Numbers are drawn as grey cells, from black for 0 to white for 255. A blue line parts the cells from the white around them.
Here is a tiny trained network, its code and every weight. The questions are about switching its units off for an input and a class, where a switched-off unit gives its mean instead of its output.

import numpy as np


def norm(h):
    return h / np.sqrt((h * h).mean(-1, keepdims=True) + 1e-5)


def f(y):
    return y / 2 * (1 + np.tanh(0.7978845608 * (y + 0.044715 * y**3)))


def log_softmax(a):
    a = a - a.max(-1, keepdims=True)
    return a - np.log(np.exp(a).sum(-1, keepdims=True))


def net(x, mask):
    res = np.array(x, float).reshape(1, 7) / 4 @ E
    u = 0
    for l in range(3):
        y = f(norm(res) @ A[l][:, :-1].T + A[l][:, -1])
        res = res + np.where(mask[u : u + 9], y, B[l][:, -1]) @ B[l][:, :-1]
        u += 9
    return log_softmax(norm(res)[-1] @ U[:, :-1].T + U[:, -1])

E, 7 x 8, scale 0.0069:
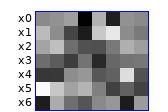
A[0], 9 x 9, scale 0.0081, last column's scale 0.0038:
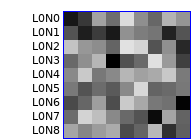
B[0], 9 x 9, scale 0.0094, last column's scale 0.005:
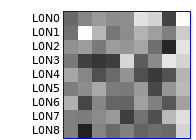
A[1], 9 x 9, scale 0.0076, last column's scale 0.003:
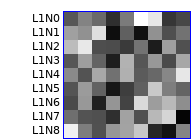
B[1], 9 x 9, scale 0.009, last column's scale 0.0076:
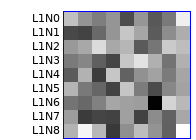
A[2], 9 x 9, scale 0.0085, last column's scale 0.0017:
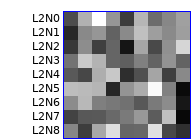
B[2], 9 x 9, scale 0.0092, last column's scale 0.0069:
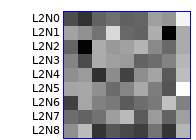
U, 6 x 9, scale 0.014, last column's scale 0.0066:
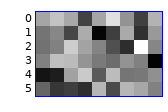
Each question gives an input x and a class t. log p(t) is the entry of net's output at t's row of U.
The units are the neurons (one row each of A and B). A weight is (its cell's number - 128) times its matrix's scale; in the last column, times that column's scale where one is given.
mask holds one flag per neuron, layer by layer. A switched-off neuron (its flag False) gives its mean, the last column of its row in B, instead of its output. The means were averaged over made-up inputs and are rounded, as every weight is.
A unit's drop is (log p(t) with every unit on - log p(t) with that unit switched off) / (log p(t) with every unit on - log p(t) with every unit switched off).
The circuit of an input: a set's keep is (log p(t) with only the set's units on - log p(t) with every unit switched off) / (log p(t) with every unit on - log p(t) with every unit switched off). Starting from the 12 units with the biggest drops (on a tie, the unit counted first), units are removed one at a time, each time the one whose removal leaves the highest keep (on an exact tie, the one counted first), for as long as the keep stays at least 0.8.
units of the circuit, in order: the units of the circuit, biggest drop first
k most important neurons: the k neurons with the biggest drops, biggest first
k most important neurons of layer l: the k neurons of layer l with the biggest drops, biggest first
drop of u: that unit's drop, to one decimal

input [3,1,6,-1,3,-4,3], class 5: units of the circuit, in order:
(L0N3)
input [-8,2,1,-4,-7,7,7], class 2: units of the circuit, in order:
(L0N7, L1N2)
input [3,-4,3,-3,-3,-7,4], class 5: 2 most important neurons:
(L0N3, L1N8)
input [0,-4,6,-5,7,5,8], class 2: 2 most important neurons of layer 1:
(L1N2, L1N3)
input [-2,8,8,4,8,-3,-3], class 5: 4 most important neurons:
(L0N3, L1N8, L1N7, L0N0)
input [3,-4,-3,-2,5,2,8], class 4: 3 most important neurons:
(L0N7, L2N2, L0N8)
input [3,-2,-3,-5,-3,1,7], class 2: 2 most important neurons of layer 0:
(L0N7, L0N8)
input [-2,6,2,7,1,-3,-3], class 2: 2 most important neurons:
(L1N6, L0N0)
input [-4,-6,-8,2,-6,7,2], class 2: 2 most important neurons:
(L0N0, L1N2)
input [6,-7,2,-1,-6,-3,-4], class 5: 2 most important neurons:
(L0N3, L1N7)
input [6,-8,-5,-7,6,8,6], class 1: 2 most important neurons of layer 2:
(L2N4, L2N8)
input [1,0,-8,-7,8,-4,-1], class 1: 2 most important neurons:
(L1N8, L2N8)
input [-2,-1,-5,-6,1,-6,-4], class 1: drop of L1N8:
0.2
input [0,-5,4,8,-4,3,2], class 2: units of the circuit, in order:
(L1N2)
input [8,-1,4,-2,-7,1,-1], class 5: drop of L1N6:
0.1
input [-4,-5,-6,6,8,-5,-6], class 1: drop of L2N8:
0.1
